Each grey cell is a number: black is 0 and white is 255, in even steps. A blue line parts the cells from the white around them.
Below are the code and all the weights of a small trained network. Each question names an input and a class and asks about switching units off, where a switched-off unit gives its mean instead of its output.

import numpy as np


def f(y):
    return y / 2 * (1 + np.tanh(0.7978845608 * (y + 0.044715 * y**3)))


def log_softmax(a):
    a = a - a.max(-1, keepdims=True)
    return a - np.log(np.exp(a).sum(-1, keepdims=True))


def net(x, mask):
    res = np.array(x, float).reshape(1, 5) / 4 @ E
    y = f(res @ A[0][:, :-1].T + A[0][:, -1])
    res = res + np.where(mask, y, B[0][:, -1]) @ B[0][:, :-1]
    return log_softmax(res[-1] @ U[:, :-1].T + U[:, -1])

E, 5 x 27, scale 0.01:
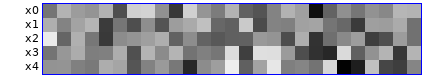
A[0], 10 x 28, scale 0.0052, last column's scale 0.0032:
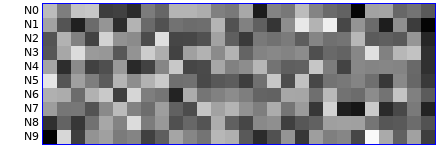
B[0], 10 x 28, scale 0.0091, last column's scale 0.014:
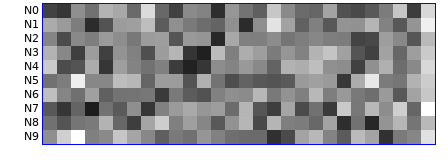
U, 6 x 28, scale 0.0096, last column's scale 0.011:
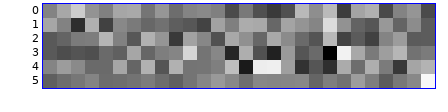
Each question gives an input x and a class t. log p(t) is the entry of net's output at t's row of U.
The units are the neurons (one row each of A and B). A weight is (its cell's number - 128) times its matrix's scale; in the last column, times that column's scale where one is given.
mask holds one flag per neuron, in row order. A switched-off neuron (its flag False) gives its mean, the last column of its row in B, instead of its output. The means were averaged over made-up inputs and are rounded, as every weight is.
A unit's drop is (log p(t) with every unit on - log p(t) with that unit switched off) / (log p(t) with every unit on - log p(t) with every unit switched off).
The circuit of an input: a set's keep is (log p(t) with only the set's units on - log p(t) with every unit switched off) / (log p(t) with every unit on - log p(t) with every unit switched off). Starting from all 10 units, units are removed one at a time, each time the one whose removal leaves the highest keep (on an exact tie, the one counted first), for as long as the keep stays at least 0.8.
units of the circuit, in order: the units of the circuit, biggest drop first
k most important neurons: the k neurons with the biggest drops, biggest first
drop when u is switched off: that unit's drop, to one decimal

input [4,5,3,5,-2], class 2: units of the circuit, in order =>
[N1 N0]
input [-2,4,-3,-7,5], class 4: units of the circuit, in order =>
[N1]
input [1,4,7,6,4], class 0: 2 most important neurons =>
[N5 N1]
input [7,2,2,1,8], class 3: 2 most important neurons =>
[N7 N4]
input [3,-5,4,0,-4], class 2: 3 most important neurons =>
[N7 N9 N8]
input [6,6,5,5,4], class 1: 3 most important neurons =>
[N3 N1 N9]
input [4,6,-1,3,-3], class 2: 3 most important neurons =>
[N0 N7 N1]
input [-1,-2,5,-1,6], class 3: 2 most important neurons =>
[N7 N9]
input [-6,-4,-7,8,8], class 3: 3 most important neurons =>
[N7 N1 N5]
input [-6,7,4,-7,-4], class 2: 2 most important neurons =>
[N0 N3]
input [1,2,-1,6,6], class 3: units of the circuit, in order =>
[N7 N1]
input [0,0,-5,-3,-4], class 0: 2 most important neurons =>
[N7 N9]
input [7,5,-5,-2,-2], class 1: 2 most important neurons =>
[N3 N6]
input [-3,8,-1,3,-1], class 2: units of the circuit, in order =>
[N0]
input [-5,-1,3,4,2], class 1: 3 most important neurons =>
[N1 N4 N9]
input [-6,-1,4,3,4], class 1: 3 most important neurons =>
[N4 N9 N1]
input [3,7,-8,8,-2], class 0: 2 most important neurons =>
[N9 N1]
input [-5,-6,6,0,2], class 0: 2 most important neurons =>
[N5 N0]
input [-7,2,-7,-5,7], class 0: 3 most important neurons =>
[N9 N3 N6]
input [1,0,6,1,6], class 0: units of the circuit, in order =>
[N5]
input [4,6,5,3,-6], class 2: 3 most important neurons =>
[N7 N0 N9]
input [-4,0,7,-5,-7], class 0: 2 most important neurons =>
[N7 N5]
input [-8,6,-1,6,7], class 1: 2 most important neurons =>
[N4 N1]
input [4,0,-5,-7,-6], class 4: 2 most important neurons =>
[N1 N7]
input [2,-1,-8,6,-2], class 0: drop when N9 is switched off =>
0.7
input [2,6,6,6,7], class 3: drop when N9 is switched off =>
0.2
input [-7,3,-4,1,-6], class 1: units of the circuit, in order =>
[N7]
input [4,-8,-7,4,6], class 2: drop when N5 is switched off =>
0.3
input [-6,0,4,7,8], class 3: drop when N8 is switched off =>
0.0
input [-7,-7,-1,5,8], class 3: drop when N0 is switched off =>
0.1
